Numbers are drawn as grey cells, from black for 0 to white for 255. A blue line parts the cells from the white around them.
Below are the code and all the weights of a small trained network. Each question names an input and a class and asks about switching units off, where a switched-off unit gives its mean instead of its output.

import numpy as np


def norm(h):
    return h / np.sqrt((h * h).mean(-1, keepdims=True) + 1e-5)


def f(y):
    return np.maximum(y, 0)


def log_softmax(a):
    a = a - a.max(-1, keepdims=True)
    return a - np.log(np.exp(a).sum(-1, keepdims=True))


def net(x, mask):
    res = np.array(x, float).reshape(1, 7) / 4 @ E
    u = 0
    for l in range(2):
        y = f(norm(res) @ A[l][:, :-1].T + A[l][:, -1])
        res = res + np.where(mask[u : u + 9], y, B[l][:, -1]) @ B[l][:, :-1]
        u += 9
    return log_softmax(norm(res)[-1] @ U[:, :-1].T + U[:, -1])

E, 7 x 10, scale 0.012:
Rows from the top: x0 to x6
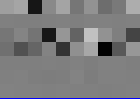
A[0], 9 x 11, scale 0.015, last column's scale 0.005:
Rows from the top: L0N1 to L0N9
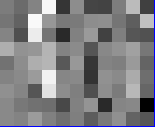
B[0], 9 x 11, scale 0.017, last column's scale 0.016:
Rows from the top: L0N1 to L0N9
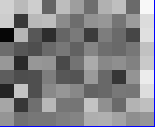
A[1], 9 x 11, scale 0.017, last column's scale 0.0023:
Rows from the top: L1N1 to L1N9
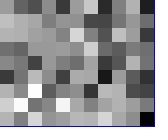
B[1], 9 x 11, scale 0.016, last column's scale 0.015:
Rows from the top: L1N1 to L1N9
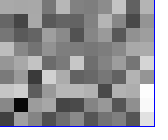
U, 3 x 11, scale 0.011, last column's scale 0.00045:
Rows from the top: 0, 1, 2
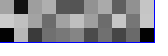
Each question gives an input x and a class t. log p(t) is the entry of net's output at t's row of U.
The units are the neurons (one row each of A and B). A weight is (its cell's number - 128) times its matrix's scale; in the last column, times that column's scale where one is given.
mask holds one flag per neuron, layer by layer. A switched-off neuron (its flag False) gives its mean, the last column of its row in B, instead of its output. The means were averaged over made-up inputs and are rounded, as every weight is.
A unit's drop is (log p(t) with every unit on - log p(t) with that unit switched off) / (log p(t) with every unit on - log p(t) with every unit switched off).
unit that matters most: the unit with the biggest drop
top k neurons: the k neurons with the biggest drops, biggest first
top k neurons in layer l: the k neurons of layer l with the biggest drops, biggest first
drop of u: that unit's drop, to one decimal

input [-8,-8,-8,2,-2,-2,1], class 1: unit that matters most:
L0N1
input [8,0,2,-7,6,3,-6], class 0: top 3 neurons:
L0N6, L0N3, L1N8
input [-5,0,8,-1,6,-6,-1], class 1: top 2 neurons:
L0N6, L0N7
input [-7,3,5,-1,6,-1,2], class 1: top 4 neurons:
L0N6, L0N2, L1N7, L0N7
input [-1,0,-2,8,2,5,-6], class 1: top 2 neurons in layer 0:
L0N1, L0N3
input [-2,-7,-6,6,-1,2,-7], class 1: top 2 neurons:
L0N1, L1N7
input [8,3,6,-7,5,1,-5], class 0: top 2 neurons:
L0N3, L1N8
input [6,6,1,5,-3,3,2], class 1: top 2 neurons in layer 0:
L0N8, L0N1
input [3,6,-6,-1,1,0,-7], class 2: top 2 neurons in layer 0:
L0N7, L0N6
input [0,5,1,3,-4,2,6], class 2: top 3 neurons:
L0N3, L0N2, L1N8
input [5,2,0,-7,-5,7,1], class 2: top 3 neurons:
L0N1, L0N2, L1N7
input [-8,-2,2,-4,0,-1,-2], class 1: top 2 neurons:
L0N6, L1N7
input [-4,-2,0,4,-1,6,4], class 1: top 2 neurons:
L0N1, L0N6
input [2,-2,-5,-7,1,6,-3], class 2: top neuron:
L0N7
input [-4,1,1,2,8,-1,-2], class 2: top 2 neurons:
L0N3, L0N1
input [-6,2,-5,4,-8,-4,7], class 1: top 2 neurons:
L0N1, L1N7
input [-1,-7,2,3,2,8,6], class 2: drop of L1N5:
0.0
